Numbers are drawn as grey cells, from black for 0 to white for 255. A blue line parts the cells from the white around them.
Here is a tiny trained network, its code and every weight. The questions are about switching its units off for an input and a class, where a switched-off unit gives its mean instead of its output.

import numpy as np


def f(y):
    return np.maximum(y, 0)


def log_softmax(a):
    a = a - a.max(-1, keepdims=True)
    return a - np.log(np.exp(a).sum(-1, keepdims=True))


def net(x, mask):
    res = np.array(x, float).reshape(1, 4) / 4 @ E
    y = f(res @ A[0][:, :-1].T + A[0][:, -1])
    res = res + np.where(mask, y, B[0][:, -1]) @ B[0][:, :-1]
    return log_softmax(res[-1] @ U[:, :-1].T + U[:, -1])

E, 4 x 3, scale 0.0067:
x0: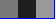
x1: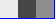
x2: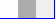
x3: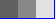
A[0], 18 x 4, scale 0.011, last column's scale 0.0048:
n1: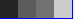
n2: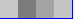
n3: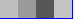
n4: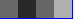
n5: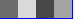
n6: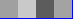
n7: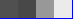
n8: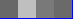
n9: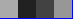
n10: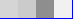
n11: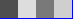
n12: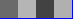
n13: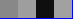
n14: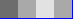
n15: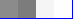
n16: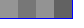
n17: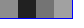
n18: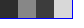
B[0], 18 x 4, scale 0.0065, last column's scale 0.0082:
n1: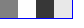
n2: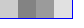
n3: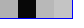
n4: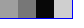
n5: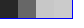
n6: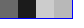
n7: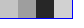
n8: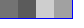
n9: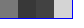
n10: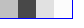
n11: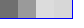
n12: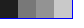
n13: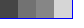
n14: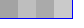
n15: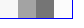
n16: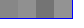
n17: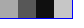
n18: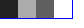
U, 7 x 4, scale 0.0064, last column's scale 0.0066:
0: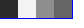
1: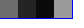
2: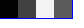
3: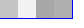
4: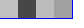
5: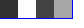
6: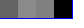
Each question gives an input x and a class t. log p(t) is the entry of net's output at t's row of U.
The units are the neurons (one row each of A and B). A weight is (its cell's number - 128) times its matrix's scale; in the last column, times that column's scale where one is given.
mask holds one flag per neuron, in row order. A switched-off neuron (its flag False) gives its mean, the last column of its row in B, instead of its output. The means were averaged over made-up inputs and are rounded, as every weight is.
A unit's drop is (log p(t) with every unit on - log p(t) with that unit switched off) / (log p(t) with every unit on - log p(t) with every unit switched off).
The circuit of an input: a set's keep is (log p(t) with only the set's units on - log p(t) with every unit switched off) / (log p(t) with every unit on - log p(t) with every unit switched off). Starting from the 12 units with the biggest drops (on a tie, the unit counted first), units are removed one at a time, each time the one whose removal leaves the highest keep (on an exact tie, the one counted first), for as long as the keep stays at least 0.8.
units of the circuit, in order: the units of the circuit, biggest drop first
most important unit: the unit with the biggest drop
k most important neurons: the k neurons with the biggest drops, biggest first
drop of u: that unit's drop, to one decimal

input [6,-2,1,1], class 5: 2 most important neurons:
(n10, n3)
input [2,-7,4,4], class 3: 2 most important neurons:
(n15, n14)
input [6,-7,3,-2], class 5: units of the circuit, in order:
(n10, n3)
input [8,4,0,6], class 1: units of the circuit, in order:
(n17, n10)
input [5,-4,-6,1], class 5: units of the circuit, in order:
(n1, n18)
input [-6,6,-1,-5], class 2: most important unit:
n15
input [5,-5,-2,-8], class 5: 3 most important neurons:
(n1, n18, n10)
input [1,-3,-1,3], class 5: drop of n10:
0.3
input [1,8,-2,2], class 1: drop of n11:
0.2
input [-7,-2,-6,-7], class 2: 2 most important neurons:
(n5, n6)
